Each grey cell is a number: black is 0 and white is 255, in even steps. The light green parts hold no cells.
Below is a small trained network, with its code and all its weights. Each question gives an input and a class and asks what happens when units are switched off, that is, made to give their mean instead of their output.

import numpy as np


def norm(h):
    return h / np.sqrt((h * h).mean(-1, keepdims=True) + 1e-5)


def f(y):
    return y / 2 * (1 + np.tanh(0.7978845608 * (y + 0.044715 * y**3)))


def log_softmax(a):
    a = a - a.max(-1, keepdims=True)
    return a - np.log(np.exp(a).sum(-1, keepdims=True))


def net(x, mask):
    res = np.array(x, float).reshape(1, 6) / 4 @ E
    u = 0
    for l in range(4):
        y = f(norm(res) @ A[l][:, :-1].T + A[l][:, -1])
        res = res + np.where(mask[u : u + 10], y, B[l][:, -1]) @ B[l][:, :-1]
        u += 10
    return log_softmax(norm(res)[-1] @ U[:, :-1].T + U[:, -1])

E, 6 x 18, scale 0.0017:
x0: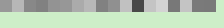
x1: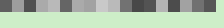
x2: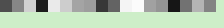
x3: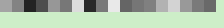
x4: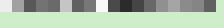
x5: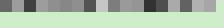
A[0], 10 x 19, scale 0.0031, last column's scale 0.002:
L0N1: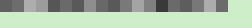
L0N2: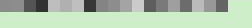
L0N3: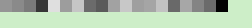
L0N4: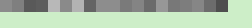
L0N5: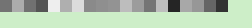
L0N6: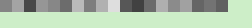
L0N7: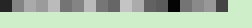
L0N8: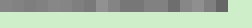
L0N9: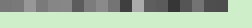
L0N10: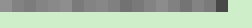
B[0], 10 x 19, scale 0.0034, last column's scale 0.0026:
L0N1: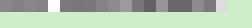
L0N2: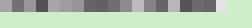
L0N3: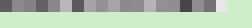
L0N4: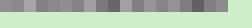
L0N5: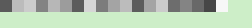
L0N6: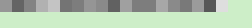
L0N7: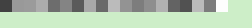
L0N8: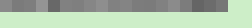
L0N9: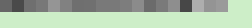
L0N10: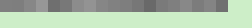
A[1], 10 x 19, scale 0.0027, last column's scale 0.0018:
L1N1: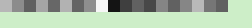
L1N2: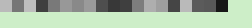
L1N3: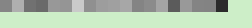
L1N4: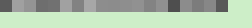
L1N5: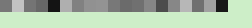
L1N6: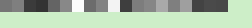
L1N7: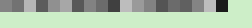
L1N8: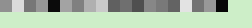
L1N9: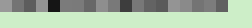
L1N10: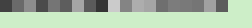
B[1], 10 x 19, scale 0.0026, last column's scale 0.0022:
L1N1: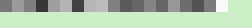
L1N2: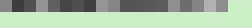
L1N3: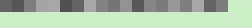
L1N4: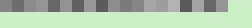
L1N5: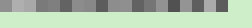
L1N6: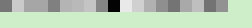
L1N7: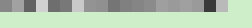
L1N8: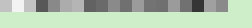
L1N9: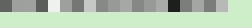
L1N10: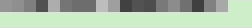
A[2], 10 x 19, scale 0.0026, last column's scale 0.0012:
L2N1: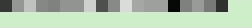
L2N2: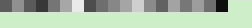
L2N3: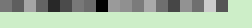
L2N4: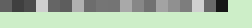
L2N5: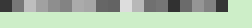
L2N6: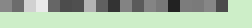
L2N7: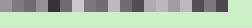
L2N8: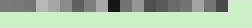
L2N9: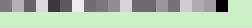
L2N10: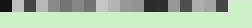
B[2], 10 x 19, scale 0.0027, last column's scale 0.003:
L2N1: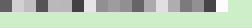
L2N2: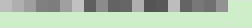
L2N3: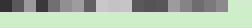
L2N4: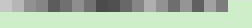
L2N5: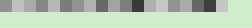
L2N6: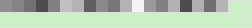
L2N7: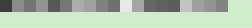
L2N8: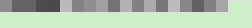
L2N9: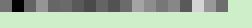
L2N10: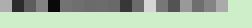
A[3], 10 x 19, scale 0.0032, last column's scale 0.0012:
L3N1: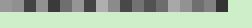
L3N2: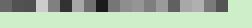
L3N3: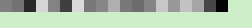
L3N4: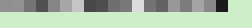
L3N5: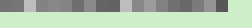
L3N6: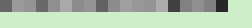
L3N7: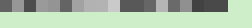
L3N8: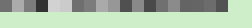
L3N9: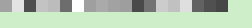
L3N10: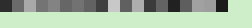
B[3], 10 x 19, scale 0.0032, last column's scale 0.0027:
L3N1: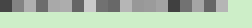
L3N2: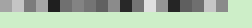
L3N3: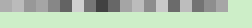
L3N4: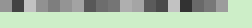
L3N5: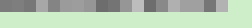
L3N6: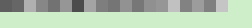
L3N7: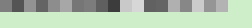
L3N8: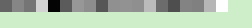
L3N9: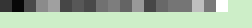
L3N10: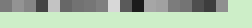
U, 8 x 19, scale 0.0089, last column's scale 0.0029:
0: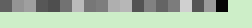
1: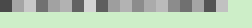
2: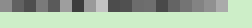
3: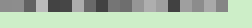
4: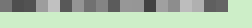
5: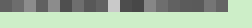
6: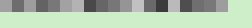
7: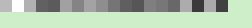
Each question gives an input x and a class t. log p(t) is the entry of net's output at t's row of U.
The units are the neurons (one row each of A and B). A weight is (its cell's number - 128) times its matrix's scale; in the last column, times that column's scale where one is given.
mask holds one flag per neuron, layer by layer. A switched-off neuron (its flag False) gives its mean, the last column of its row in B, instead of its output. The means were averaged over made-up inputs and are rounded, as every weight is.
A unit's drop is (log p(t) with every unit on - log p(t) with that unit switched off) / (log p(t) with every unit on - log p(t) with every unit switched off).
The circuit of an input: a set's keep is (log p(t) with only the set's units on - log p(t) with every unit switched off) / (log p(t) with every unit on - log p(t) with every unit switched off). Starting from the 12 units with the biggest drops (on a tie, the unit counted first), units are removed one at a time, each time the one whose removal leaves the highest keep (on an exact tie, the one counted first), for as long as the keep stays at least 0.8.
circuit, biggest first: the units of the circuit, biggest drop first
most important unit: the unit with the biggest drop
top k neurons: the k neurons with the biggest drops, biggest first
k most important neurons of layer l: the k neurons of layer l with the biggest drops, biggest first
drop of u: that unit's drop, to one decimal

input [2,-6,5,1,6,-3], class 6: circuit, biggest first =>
(L0N7; L1N2; L2N1; L1N9)
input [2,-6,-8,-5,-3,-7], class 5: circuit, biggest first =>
(L1N6; L2N1; L0N5)
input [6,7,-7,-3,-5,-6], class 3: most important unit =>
L3N2
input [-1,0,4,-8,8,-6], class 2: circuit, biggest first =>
(L0N5; L1N2; L0N3)
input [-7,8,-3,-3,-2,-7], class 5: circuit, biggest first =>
(L0N5; L3N10; L2N1)
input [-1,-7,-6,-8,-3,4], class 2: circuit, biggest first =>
(L2N10; L0N5)
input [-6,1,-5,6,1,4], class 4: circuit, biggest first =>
(L0N6; L3N3)
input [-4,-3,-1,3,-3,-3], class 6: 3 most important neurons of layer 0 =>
(L0N7; L0N5; L0N6)
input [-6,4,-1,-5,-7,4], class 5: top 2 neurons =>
(L0N5; L2N10)
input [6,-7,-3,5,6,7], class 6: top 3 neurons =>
(L0N5; L0N2; L3N4)
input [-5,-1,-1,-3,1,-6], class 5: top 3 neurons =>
(L1N6; L0N6; L0N4)
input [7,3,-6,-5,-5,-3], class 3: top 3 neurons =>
(L0N5; L2N9; L0N3)
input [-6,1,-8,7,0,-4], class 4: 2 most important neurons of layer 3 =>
(L3N9; L3N8)
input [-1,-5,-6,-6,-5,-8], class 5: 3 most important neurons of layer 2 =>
(L2N1; L2N3; L2N2)
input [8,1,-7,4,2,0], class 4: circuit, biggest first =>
(L3N9)
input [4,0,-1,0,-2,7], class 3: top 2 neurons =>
(L1N1; L1N9)
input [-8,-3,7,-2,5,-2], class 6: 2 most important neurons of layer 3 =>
(L3N4; L3N1)
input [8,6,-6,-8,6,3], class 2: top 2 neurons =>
(L3N9; L1N1)
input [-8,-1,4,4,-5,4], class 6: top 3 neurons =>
(L0N2; L2N2; L3N4)
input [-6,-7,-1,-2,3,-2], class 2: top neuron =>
(L0N2)
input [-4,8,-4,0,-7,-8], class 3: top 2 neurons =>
(L3N2; L0N5)
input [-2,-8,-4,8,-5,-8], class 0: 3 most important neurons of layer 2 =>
(L2N3; L2N6; L2N7)
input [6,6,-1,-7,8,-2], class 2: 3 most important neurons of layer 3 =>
(L3N9; L3N3; L3N7)
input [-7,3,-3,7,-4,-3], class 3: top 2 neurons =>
(L3N2; L0N6)
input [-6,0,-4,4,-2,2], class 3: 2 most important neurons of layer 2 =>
(L2N10; L2N6)
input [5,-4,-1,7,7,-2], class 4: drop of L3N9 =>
0.1
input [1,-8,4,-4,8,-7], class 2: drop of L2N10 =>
0.0
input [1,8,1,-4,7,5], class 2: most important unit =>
L1N1
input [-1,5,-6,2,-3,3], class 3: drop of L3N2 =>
0.3
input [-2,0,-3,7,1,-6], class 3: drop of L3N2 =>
0.2
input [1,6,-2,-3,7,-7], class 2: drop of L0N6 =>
0.1
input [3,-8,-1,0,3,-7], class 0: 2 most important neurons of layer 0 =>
(L0N6; L0N2)
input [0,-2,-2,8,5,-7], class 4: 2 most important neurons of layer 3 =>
(L3N9; L3N8)
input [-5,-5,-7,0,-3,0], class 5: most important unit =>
L3N10
